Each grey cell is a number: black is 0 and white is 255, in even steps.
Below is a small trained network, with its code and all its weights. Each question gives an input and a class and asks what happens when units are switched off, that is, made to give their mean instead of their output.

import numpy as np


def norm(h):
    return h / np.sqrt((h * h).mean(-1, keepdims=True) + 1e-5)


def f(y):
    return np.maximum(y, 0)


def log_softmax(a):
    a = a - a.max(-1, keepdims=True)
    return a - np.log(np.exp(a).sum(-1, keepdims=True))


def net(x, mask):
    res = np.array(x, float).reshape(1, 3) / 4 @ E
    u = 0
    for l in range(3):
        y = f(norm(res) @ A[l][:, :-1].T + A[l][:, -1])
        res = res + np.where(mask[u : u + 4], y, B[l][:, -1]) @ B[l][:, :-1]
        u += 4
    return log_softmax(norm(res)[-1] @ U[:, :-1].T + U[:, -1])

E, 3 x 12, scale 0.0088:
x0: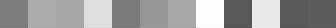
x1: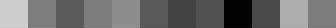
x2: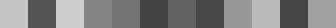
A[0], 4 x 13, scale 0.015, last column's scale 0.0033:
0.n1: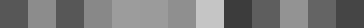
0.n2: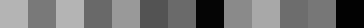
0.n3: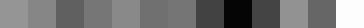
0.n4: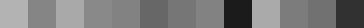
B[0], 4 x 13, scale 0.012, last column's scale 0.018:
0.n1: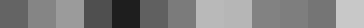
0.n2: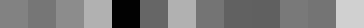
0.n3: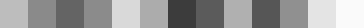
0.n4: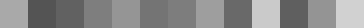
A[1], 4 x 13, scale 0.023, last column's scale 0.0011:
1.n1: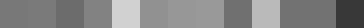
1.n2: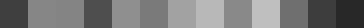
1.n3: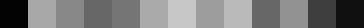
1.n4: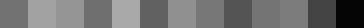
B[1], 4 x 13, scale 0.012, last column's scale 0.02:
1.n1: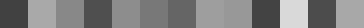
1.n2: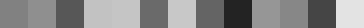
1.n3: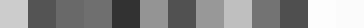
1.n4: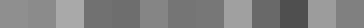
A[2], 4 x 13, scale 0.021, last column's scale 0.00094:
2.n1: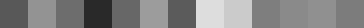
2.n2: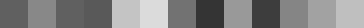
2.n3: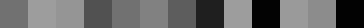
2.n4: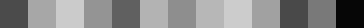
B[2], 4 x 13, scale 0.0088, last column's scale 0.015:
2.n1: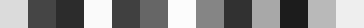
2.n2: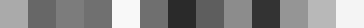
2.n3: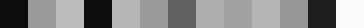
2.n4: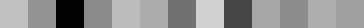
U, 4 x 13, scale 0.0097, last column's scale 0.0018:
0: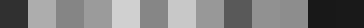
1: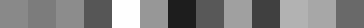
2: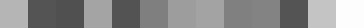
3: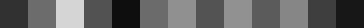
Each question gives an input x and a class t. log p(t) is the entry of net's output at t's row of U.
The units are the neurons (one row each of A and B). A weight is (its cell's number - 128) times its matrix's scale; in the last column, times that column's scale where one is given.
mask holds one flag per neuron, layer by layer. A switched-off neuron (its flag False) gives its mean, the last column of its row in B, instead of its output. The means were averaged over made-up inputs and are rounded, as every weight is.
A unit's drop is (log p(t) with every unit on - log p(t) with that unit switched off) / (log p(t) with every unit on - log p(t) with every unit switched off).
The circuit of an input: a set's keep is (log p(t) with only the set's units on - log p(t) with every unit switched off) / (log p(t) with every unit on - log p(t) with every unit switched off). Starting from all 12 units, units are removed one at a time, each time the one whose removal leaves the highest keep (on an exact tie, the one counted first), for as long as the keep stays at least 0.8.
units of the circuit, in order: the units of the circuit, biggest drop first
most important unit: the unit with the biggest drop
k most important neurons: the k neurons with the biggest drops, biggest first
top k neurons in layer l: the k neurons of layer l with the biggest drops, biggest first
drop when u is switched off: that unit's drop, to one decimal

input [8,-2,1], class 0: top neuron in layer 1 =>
1.n2
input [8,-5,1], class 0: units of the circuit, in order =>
1.n2, 0.n3
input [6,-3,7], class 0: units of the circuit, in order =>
0.n3, 1.n3
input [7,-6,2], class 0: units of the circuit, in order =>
1.n2, 0.n3
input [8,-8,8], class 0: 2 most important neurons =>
0.n3, 1.n2
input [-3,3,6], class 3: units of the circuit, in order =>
0.n2, 1.n3, 2.n1
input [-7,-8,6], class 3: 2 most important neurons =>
0.n2, 0.n1
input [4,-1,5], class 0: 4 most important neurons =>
1.n3, 0.n3, 0.n4, 2.n1
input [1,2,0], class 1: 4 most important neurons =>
0.n3, 1.n3, 2.n2, 0.n2
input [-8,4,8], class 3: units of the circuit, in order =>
0.n2, 1.n3
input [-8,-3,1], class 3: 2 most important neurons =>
0.n3, 0.n2
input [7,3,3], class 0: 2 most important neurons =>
0.n3, 1.n3
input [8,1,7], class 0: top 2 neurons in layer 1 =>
1.n3, 1.n1
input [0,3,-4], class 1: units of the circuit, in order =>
0.n3
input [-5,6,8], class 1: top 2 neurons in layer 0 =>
0.n3, 0.n1
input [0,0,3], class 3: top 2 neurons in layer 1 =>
1.n3, 1.n2
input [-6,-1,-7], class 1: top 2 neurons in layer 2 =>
2.n2, 2.n3
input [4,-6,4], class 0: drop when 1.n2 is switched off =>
0.7
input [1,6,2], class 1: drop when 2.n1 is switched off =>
0.1
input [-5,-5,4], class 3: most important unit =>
0.n1
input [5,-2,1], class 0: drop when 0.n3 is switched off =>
0.6
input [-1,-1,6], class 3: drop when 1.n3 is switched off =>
0.2
